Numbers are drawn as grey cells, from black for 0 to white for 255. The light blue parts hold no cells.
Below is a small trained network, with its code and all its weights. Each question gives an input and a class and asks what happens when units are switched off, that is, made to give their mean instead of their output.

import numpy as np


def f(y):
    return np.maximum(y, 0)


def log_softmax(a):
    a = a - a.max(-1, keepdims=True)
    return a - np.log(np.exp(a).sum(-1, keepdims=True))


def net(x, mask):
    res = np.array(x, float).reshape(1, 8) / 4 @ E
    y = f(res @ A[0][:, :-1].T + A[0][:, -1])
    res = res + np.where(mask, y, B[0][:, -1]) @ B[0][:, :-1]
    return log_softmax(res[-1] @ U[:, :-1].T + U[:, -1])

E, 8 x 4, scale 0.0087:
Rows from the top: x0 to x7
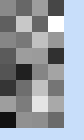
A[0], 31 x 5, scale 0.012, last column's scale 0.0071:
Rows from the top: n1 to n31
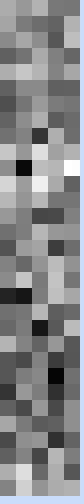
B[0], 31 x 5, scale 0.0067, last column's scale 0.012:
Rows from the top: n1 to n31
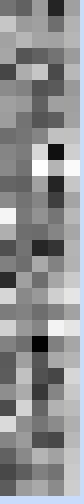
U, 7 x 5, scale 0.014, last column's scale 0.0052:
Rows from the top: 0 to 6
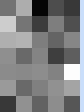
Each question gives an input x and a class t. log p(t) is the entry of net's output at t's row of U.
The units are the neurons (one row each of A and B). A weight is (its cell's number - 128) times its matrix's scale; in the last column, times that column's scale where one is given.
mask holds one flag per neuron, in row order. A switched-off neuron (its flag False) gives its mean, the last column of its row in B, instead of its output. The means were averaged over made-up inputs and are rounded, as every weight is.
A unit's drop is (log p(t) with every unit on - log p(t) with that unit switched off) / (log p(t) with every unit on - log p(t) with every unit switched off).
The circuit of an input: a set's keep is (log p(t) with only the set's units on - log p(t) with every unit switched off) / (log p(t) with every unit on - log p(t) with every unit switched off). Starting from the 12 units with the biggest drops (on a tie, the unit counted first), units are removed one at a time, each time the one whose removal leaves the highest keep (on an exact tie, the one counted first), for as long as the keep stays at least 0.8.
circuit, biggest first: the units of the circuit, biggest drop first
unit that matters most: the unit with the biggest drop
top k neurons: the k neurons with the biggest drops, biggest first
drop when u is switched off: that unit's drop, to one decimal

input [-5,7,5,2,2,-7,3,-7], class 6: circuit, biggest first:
(n18 n30)
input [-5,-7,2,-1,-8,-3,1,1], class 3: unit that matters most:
n19
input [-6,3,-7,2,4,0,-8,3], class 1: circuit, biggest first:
(n21 n19)
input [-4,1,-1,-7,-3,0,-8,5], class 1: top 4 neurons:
(n21 n11 n5 n26)
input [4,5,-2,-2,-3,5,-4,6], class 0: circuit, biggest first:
(n11 n25)
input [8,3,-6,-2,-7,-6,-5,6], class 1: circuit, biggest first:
(n21 n14)
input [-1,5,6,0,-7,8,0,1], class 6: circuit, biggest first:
(n18 n19)
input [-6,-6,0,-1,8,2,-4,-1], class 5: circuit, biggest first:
(n11 n19 n10)
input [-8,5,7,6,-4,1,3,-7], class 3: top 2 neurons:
(n10 n12)
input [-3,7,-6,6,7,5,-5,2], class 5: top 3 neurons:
(n19 n21 n24)
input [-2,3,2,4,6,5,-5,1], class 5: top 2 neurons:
(n19 n18)
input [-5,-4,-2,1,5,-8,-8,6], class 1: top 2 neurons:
(n21 n14)
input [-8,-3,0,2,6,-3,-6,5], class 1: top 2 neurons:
(n21 n19)
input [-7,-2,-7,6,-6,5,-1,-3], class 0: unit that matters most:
n11
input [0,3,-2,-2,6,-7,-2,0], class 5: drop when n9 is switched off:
0.1
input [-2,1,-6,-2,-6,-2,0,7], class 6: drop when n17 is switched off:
-0.1
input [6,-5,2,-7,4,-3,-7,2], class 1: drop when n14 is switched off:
0.1
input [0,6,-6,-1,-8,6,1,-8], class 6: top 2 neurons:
(n18 n30)
